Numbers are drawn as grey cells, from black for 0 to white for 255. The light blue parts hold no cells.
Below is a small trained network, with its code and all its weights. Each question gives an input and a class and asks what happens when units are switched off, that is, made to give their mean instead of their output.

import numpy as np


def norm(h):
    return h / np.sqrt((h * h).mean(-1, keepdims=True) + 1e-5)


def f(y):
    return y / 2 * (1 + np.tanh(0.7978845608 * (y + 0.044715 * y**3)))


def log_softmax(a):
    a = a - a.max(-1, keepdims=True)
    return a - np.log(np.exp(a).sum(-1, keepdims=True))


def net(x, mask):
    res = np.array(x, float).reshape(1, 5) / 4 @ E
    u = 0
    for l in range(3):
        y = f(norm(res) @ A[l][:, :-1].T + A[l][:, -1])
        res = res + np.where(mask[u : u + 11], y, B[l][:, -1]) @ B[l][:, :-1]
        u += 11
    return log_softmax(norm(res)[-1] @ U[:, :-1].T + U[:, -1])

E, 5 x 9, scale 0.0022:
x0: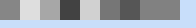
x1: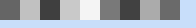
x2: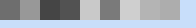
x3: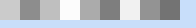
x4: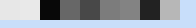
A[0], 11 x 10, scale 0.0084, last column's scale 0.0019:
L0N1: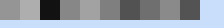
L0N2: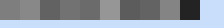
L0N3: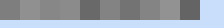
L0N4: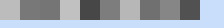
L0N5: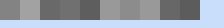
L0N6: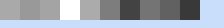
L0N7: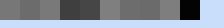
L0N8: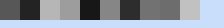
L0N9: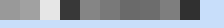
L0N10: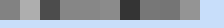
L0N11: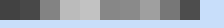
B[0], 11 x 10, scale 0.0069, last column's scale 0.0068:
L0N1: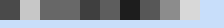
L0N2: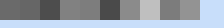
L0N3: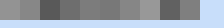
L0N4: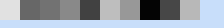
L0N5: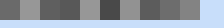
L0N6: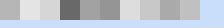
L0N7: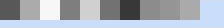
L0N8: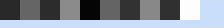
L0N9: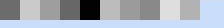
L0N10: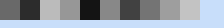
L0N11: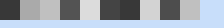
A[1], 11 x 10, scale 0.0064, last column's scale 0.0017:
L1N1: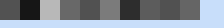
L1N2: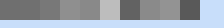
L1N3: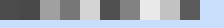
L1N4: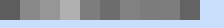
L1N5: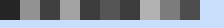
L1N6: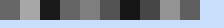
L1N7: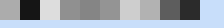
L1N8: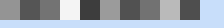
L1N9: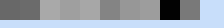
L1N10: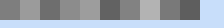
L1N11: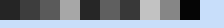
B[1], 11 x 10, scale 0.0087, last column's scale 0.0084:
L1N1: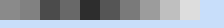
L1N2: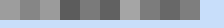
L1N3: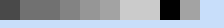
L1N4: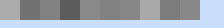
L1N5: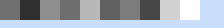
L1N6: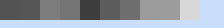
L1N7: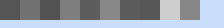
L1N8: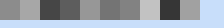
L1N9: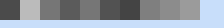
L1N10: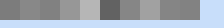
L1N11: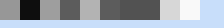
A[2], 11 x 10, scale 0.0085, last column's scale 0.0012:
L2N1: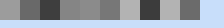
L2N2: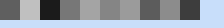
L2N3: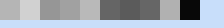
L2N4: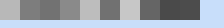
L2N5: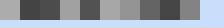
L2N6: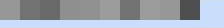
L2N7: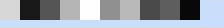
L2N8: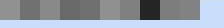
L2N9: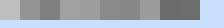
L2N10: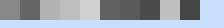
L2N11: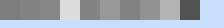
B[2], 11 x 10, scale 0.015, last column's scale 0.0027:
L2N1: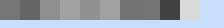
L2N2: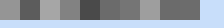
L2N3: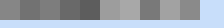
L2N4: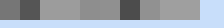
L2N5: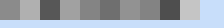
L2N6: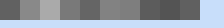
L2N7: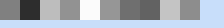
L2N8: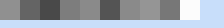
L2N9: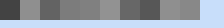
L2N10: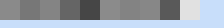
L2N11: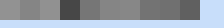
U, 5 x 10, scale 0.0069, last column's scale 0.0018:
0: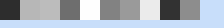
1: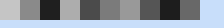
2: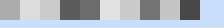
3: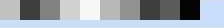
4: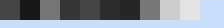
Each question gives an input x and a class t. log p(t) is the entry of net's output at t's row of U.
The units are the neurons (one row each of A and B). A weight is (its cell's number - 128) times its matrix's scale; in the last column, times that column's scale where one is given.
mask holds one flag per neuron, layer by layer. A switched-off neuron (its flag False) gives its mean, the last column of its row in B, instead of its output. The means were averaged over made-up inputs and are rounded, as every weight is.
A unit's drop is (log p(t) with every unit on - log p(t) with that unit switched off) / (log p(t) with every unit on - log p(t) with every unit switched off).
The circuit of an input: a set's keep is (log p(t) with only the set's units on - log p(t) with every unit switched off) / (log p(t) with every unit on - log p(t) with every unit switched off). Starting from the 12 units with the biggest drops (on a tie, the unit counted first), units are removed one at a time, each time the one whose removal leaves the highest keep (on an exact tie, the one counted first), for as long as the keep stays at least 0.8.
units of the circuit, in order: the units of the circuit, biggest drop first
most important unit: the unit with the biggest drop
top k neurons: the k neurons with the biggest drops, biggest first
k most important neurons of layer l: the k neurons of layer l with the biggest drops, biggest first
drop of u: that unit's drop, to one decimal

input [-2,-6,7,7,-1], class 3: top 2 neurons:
[L0N8; L0N4]
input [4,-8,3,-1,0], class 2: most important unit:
L0N9
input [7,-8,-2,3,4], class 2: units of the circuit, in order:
[L0N9; L0N8; L1N11]
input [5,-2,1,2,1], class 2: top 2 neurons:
[L0N8; L0N9]
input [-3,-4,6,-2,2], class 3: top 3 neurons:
[L0N1; L0N8; L0N10]
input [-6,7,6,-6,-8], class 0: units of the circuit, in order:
[L0N11; L1N3]
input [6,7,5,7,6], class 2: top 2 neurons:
[L0N8; L0N6]
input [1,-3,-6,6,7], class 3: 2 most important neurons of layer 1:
[L1N1; L1N6]
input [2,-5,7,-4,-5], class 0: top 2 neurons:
[L0N8; L0N10]
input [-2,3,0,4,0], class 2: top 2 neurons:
[L0N4; L2N3]
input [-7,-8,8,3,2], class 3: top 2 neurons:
[L0N8; L2N7]
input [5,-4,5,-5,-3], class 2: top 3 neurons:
[L0N8; L0N9; L0N11]
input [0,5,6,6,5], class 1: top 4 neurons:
[L0N8; L0N1; L0N11; L0N4]
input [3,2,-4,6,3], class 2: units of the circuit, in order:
[L0N6]
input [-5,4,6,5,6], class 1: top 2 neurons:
[L0N4; L0N1]
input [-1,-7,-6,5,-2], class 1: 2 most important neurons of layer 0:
[L0N4; L0N11]
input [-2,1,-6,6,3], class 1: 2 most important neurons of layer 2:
[L2N5; L2N8]
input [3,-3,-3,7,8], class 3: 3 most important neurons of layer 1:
[L1N1; L1N6; L1N9]
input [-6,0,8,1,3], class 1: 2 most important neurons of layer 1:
[L1N11; L1N5]
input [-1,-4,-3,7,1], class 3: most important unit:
L0N4
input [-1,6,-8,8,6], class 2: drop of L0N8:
0.1
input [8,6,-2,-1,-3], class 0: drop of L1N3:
0.2
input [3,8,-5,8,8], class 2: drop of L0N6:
0.6
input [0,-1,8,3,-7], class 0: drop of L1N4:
0.0
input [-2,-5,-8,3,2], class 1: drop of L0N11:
0.1
